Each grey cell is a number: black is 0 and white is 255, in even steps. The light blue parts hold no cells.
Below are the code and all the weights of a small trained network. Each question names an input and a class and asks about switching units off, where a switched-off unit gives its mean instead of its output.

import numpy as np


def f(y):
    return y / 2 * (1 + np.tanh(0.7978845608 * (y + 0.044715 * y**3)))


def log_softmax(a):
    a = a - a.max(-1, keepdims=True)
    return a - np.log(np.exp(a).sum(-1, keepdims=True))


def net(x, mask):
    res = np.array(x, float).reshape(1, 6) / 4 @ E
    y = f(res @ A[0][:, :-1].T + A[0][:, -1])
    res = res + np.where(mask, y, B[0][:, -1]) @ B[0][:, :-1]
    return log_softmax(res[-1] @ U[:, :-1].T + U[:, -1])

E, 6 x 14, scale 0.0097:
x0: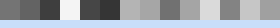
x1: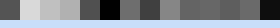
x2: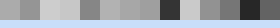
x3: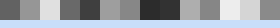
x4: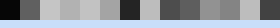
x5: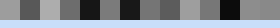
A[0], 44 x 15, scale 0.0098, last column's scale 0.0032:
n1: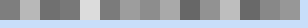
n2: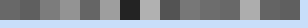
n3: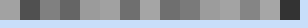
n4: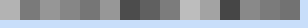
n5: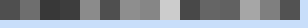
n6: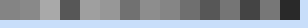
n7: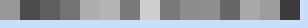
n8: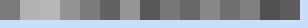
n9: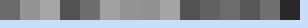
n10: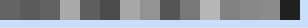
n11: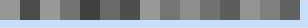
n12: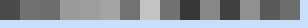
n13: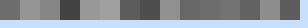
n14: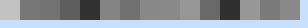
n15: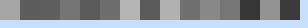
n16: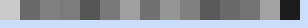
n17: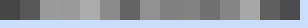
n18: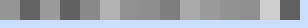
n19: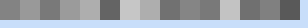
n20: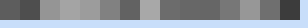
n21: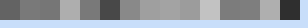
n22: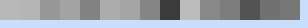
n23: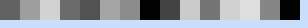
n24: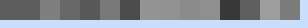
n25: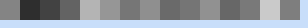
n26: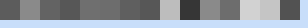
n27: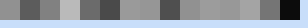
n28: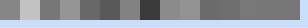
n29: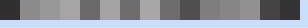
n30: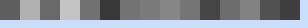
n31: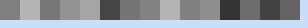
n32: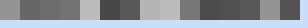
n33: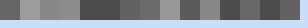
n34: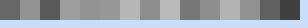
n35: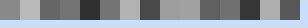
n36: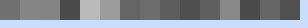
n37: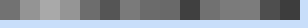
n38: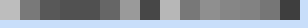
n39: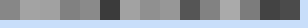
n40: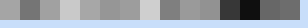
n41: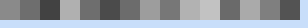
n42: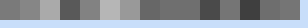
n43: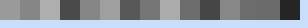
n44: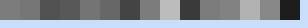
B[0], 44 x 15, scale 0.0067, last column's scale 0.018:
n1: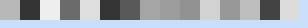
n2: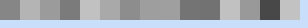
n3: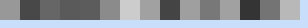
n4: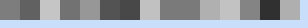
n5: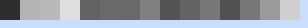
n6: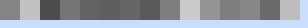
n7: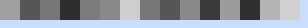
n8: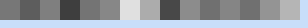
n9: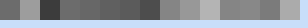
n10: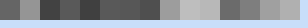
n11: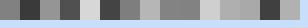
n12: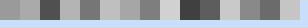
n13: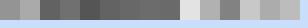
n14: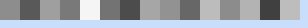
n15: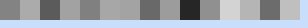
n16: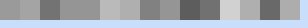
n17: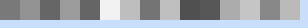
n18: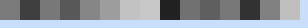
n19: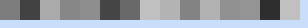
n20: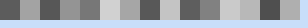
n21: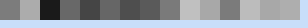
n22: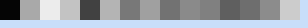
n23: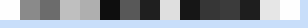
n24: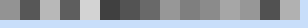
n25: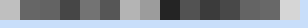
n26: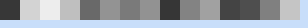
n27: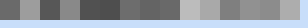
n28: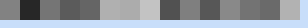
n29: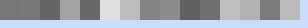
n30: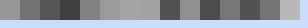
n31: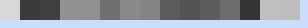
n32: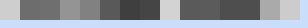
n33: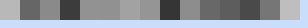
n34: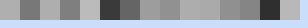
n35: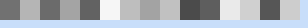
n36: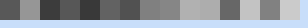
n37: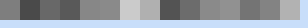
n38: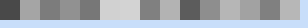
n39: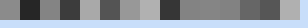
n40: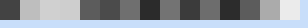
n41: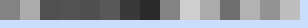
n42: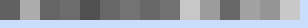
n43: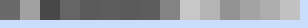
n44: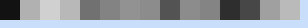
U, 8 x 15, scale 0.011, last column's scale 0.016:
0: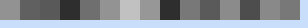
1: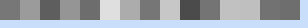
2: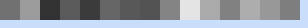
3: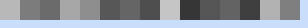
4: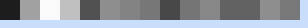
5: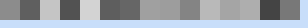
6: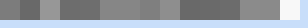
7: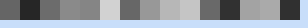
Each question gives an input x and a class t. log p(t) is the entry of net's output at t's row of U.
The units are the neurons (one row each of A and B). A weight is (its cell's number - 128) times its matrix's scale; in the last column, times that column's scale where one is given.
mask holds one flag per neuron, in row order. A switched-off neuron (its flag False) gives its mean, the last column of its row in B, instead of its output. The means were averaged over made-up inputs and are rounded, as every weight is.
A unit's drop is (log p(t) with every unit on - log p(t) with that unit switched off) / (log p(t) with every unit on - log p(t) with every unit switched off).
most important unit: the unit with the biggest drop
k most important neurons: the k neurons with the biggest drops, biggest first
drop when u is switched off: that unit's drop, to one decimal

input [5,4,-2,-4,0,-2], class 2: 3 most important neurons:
n23; n41; n21
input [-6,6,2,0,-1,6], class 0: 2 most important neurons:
n33; n1
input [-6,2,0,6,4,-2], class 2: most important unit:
n36
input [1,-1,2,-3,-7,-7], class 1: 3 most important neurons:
n35; n15; n38
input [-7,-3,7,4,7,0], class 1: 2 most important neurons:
n17; n29
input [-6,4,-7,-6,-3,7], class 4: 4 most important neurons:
n44; n5; n26; n23
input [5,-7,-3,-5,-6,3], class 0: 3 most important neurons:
n25; n7; n23
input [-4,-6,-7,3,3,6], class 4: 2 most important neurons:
n26; n44
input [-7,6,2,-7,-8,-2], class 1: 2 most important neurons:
n35; n23
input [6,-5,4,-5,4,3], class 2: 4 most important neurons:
n41; n23; n21; n10
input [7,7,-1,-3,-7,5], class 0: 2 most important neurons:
n33; n30
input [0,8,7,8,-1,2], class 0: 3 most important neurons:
n8; n28; n37
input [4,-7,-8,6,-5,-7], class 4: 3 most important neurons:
n26; n5; n44
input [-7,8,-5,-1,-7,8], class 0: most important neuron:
n33
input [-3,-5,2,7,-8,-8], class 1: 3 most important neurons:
n35; n38; n15
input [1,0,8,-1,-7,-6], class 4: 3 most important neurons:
n22; n40; n12
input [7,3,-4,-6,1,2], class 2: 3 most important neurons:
n23; n41; n21
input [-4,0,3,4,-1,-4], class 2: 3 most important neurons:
n40; n42; n32
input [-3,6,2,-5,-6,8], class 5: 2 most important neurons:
n14; n24
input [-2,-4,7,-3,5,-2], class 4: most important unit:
n40
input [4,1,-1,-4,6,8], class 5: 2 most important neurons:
n11; n24
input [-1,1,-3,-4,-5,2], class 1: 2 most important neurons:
n23; n35
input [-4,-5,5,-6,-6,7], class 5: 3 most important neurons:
n14; n23; n4
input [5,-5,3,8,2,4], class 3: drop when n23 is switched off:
1.5
